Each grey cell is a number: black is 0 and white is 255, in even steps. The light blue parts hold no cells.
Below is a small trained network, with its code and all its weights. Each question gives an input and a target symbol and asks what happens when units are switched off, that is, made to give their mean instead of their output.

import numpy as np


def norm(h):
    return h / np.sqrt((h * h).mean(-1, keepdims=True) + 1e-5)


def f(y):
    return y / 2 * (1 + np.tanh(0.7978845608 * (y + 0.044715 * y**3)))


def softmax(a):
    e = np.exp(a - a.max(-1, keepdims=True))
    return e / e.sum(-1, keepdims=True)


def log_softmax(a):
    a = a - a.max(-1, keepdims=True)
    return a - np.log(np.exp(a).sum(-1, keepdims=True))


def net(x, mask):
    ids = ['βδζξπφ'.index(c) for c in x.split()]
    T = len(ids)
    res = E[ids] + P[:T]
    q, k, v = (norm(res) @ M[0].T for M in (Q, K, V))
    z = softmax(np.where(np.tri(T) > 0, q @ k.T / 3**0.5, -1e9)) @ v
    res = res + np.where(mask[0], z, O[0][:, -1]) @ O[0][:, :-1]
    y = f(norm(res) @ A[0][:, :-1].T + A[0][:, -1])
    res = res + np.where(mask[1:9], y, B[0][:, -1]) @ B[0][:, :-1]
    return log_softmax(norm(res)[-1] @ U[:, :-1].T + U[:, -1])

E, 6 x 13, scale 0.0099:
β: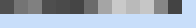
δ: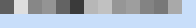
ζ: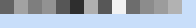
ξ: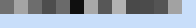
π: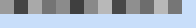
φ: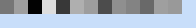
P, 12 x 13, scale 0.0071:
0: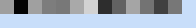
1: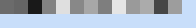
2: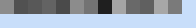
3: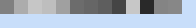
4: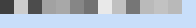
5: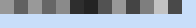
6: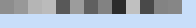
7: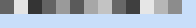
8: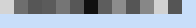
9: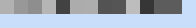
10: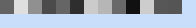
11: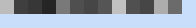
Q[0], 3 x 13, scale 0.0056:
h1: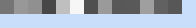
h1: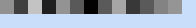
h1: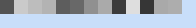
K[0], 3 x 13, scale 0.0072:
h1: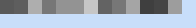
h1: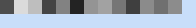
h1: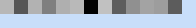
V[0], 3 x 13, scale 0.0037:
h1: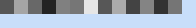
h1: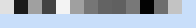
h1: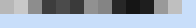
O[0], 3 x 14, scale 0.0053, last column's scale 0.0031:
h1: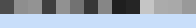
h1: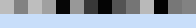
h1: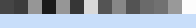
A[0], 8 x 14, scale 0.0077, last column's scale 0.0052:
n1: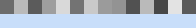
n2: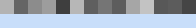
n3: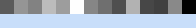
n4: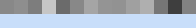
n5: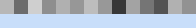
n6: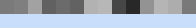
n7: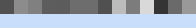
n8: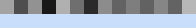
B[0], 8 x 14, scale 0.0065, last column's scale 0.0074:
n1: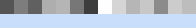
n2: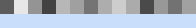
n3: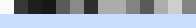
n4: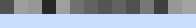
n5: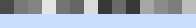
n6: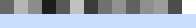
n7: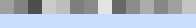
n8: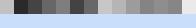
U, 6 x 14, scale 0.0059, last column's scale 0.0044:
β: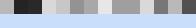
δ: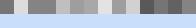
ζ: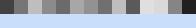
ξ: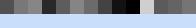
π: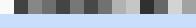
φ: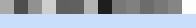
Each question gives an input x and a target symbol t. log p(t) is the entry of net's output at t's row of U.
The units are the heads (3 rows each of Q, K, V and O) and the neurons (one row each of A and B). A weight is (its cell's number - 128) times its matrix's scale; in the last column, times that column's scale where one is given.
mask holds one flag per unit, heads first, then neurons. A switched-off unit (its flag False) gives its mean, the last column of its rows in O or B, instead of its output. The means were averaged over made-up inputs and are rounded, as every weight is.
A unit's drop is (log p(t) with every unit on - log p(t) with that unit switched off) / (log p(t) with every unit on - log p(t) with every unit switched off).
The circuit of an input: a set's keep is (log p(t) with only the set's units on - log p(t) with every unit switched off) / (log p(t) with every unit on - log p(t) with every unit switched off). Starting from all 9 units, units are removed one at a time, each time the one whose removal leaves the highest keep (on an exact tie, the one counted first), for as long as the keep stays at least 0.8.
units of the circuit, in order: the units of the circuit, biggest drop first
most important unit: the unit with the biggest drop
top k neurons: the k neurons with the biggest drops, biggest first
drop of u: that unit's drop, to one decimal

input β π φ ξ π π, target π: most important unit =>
n8
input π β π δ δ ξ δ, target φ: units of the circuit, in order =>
(h1 n5)
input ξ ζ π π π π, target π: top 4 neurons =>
(n7 n8 n5 n1)
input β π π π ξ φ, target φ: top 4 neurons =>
(n6 n1 n8 n7)
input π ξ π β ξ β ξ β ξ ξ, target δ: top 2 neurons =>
(n8 n5)
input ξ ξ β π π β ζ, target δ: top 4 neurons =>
(n5 n8 n3 n4)
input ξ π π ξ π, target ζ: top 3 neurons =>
(n8 n7 n2)
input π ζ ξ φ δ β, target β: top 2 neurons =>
(n8 n7)
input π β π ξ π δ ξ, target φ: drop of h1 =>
0.3
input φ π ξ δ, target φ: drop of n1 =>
0.2
